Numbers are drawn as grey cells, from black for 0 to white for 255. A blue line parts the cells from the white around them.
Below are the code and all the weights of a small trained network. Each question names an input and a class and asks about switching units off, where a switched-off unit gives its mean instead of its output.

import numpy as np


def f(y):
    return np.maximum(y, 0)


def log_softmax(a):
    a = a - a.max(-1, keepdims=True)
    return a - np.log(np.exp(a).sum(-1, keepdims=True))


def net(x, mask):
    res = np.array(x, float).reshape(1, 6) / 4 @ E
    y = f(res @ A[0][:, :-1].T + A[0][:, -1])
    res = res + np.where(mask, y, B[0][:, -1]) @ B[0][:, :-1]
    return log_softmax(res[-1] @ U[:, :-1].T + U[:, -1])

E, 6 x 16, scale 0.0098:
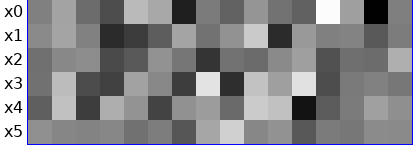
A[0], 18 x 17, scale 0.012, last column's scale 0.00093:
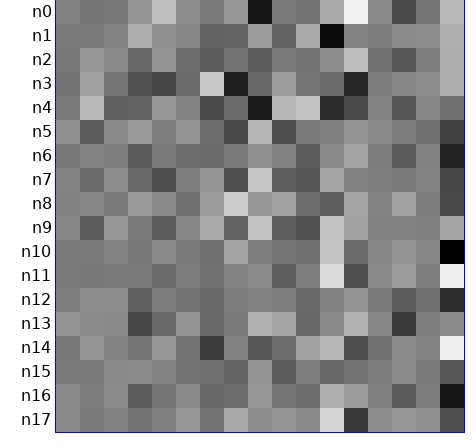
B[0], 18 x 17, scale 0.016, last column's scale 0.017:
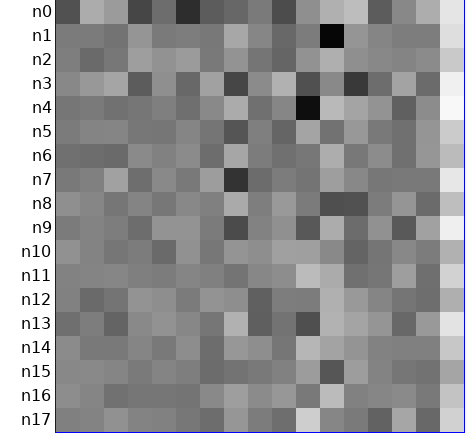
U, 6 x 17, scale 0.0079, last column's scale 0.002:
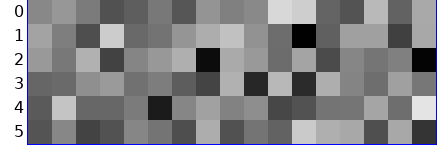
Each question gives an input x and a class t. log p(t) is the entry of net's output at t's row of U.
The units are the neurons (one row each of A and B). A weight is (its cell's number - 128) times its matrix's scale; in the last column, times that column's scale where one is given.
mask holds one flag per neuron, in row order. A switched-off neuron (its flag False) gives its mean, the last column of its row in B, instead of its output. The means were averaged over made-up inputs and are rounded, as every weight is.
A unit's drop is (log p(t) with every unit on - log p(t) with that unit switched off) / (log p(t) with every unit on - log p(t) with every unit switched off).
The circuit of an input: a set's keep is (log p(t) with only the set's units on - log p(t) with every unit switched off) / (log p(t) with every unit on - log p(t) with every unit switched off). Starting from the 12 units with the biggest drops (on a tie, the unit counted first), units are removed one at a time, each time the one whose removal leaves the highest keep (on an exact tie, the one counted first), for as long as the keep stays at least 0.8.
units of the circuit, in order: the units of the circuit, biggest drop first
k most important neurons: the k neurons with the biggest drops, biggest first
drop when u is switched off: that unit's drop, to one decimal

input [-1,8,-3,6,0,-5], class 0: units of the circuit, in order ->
[n17 n9]
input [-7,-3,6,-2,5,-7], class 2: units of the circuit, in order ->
[n3]
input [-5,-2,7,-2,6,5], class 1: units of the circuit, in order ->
[n0 n1]
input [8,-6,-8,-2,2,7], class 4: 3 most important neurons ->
[n0 n1 n8]
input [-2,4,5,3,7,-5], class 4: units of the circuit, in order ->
[n4 n3]
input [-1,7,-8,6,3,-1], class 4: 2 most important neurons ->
[n8 n9]
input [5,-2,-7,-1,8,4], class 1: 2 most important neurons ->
[n1 n8]
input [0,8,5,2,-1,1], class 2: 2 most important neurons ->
[n3 n4]
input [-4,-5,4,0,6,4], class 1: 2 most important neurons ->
[n0 n1]
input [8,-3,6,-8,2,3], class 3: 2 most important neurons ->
[n1 n5]
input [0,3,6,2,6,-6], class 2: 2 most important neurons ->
[n3 n1]
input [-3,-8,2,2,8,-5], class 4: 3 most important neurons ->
[n4 n1 n13]
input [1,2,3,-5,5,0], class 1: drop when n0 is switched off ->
0.4
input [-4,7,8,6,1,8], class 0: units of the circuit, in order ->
[n17]
